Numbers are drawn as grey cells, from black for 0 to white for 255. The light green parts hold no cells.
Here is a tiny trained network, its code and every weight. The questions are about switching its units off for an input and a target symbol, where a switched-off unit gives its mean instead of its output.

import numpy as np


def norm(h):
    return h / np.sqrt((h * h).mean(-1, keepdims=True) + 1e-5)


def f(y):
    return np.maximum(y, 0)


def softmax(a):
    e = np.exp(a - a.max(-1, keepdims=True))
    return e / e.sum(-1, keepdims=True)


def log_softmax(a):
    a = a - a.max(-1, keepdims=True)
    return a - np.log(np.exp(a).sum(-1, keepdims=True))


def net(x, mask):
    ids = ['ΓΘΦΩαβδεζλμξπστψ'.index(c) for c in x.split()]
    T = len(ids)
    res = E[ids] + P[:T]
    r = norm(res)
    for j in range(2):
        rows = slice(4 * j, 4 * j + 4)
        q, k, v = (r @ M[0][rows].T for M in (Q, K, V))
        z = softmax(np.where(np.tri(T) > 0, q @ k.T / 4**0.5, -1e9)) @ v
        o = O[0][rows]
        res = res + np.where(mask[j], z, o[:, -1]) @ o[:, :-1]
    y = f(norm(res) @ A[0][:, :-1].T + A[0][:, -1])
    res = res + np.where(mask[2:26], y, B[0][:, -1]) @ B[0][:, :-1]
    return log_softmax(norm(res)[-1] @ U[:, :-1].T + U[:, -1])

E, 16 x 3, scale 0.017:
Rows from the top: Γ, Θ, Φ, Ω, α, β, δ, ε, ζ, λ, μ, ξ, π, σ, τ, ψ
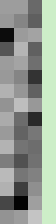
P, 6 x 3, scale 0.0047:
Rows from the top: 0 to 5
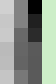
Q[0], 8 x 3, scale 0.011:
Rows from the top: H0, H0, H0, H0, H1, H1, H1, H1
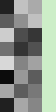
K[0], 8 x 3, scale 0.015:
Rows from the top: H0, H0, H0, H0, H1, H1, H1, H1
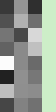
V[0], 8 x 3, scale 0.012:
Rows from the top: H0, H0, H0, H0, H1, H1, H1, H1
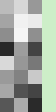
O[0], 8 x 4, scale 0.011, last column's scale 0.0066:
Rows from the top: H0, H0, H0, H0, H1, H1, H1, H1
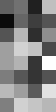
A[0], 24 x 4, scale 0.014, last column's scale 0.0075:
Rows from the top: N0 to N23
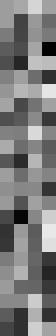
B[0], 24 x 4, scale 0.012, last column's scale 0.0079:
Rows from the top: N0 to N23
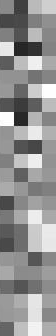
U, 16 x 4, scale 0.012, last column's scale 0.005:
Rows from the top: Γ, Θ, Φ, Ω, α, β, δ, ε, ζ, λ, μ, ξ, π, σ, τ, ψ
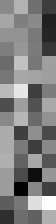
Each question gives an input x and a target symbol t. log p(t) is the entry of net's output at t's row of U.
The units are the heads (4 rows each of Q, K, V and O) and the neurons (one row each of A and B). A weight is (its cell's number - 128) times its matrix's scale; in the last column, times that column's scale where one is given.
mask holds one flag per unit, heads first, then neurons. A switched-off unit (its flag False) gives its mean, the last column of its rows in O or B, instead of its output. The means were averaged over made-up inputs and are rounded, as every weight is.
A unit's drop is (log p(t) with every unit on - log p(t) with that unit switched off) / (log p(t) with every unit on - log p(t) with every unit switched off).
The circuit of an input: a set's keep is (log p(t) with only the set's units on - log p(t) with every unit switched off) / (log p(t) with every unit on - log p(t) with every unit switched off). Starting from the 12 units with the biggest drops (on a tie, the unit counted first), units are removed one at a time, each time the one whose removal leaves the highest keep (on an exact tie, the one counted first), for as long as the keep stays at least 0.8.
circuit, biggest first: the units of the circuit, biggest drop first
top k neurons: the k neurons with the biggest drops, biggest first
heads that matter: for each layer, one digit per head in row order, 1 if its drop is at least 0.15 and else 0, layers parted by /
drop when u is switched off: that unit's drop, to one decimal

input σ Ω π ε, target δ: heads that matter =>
01
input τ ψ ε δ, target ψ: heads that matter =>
10
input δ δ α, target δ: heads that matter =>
00
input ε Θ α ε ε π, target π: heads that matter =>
01
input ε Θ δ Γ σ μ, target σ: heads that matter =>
10
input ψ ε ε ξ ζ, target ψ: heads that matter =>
10
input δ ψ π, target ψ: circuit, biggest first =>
H0
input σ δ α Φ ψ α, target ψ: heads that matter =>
10
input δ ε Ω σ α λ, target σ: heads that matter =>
11
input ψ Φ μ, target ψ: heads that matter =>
10
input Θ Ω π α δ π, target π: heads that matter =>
00
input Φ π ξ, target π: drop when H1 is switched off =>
0.2
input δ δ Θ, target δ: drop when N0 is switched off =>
0.1
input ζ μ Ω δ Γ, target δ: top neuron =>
N0
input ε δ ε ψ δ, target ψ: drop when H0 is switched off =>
1.1
